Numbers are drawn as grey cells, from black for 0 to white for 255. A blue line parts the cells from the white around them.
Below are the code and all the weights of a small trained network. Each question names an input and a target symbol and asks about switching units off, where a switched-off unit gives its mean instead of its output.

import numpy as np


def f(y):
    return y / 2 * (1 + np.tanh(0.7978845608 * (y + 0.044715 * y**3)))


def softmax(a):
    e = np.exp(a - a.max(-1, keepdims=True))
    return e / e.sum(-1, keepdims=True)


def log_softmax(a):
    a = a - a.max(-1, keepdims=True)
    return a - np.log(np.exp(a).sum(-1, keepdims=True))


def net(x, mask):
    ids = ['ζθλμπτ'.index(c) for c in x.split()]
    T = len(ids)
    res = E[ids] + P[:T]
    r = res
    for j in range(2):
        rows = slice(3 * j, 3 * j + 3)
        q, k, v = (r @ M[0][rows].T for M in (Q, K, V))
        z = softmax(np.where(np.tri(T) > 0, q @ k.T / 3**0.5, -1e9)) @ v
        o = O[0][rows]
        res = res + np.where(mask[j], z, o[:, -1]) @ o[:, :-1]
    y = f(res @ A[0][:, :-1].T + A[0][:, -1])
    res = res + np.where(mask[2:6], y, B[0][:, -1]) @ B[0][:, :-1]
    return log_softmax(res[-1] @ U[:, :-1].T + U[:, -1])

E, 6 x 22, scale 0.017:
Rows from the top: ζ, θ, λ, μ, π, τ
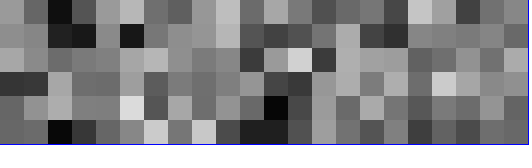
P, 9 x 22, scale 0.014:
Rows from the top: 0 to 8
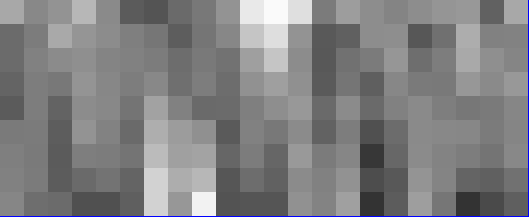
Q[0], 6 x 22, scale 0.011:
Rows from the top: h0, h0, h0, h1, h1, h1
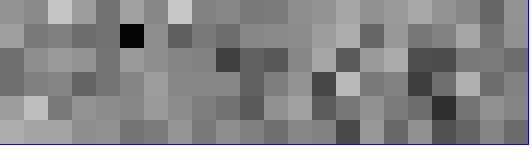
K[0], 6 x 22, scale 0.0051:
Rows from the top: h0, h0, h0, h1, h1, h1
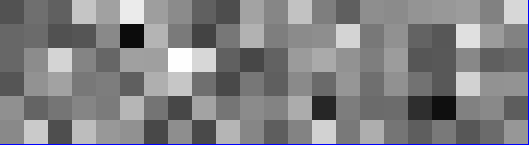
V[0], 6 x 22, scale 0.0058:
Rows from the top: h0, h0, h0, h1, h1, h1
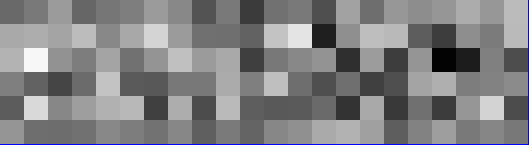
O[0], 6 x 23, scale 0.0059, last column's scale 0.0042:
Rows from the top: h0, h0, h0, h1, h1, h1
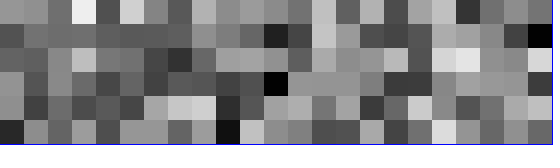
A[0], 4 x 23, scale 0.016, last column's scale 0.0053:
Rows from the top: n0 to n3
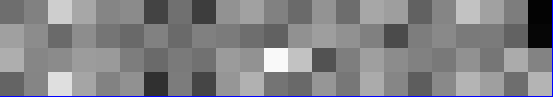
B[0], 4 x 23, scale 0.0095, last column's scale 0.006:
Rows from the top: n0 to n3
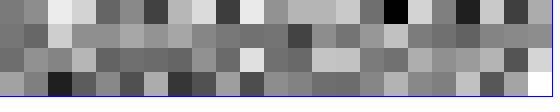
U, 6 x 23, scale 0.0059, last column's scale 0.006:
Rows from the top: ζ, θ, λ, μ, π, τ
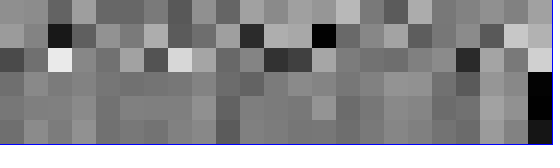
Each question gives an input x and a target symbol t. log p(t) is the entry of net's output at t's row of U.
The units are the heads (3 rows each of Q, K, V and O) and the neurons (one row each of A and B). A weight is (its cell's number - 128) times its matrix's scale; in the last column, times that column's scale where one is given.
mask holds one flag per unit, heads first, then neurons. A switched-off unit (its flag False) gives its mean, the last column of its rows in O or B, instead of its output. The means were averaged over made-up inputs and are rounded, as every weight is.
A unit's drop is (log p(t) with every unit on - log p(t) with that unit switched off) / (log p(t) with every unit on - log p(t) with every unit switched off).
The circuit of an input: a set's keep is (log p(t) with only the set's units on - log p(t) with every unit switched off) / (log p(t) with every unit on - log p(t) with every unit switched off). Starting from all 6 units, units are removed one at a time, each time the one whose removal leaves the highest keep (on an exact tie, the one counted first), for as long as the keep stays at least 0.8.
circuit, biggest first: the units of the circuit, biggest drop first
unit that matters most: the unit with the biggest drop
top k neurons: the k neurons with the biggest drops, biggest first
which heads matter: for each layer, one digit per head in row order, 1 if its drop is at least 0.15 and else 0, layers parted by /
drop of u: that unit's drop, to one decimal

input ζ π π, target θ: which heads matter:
01
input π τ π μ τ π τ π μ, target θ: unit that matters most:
h0
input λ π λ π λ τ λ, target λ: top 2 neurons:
[n1 n3]
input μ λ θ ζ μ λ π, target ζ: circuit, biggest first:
[n0 n3 h0 h1]
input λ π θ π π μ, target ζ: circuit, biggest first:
[n0 n3 h1]
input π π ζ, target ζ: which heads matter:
00
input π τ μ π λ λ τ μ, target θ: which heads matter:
11
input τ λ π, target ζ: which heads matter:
00
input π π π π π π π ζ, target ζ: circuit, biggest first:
[h0 n2]
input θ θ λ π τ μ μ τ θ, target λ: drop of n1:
1.0
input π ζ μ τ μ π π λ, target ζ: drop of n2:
0.9
